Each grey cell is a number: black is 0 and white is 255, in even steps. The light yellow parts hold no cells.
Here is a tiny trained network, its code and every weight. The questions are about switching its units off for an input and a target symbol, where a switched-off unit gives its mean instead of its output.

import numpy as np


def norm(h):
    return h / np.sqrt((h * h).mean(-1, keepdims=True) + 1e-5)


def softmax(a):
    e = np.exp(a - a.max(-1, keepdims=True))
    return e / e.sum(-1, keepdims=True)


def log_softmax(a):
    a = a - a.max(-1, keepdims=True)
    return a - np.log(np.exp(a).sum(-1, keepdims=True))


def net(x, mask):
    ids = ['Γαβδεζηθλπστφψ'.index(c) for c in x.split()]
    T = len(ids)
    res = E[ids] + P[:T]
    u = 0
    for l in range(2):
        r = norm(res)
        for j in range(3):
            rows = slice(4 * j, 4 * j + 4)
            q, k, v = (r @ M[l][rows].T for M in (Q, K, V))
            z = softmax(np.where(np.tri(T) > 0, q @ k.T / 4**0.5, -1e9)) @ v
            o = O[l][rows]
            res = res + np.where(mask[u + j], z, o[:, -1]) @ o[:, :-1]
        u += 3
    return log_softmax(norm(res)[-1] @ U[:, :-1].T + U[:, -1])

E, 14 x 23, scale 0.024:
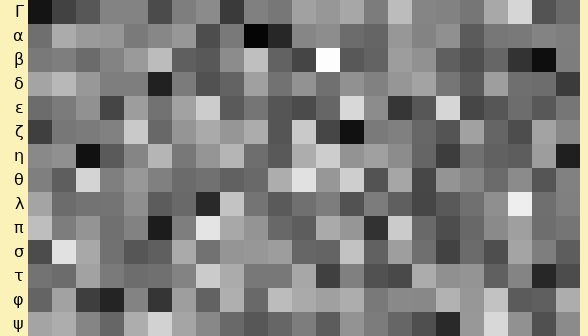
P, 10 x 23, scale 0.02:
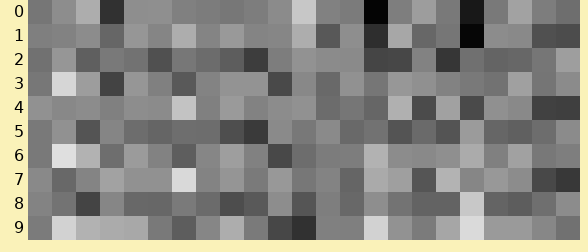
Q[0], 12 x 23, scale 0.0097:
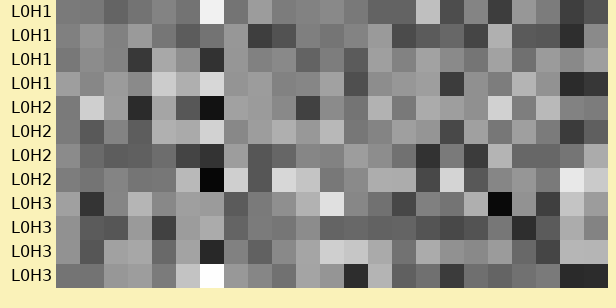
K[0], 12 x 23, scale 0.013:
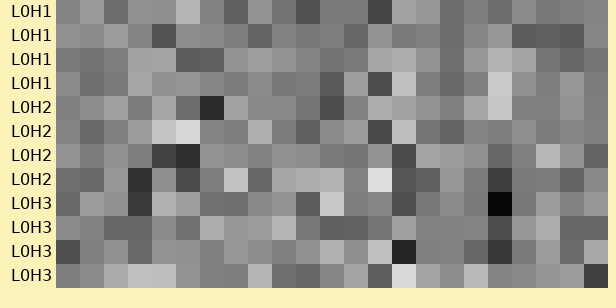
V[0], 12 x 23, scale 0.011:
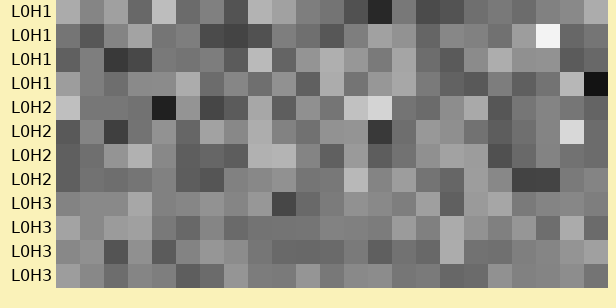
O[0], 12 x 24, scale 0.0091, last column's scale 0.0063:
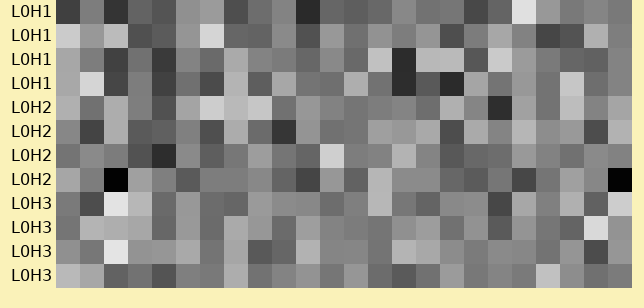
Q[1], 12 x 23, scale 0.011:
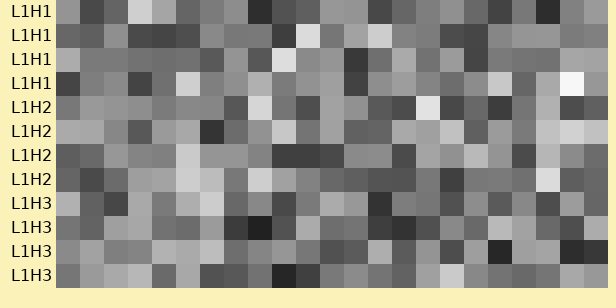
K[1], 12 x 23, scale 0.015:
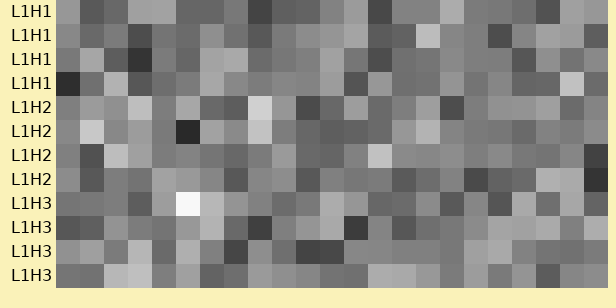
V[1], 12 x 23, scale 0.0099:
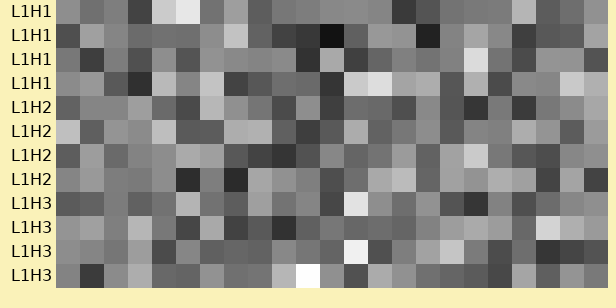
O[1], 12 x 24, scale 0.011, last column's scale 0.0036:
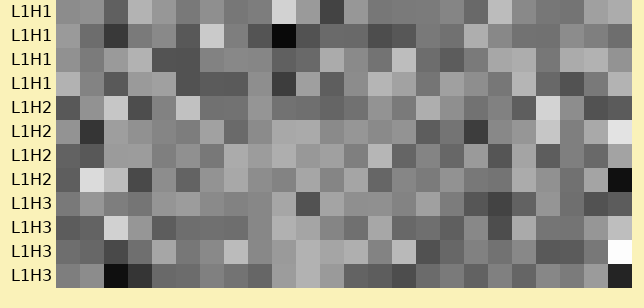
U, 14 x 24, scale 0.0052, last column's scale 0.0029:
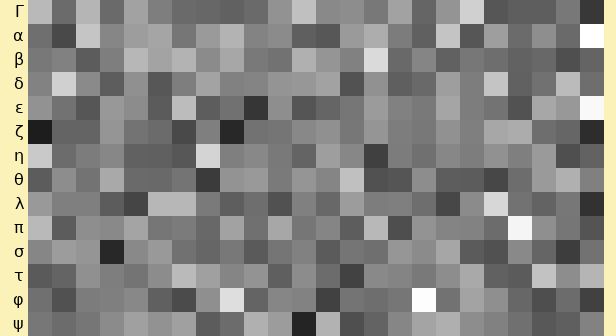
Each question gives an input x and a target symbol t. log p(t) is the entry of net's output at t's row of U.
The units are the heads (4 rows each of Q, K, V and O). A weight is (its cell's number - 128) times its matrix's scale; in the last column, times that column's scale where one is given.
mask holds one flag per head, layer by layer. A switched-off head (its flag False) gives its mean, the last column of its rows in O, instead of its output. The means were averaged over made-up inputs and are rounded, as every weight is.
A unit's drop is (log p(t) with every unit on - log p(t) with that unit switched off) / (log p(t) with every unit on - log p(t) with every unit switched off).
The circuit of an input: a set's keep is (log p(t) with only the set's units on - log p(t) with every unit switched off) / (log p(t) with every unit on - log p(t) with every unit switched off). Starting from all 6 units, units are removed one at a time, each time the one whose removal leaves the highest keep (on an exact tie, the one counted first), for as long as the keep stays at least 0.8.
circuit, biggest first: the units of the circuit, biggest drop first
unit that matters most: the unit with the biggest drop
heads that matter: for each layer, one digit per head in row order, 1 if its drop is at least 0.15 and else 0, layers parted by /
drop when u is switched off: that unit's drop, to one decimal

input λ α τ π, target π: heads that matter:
100 / 010
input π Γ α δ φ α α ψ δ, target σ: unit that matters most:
L0H3
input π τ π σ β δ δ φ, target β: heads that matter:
010 / 001
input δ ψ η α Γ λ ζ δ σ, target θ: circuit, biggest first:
L0H2; L1H3
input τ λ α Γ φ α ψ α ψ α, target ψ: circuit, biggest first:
L0H3; L1H1
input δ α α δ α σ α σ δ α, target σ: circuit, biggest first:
L0H3; L1H1; L1H3
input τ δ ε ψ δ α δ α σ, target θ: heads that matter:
011 / 001
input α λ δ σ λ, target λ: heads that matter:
100 / 000
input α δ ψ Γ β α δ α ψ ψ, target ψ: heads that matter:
010 / 100
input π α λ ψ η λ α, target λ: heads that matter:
101 / 000
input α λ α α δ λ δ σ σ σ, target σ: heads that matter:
000 / 100
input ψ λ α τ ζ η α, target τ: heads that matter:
001 / 100
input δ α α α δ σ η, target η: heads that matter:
110 / 000
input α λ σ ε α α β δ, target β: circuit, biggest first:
L0H2; L1H3
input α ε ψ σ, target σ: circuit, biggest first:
L1H1
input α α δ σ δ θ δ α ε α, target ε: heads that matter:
001 / 100
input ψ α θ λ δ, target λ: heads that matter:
100 / 000
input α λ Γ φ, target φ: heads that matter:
100 / 000
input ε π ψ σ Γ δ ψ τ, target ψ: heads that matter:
010 / 000
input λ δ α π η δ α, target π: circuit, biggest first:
L0H3; L1H2
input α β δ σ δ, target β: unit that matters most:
L1H3
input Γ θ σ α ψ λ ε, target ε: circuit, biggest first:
L0H2; L1H1
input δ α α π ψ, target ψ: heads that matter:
010 / 000
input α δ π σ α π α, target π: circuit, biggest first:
L0H3; L0H1; L1H3
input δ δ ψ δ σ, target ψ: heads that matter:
010 / 100
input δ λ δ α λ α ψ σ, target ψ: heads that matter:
010 / 000
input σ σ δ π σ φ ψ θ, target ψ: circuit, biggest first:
L0H2
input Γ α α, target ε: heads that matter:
010 / 100
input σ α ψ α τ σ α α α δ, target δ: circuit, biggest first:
L1H2; L0H2
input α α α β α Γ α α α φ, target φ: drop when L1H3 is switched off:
0.1
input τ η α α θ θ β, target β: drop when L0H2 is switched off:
0.1
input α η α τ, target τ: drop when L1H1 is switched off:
0.9
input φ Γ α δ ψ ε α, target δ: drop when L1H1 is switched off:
0.2
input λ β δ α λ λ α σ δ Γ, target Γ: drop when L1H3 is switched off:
-0.1
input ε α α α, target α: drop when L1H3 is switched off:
0.0
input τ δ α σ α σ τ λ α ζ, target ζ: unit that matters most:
L0H2
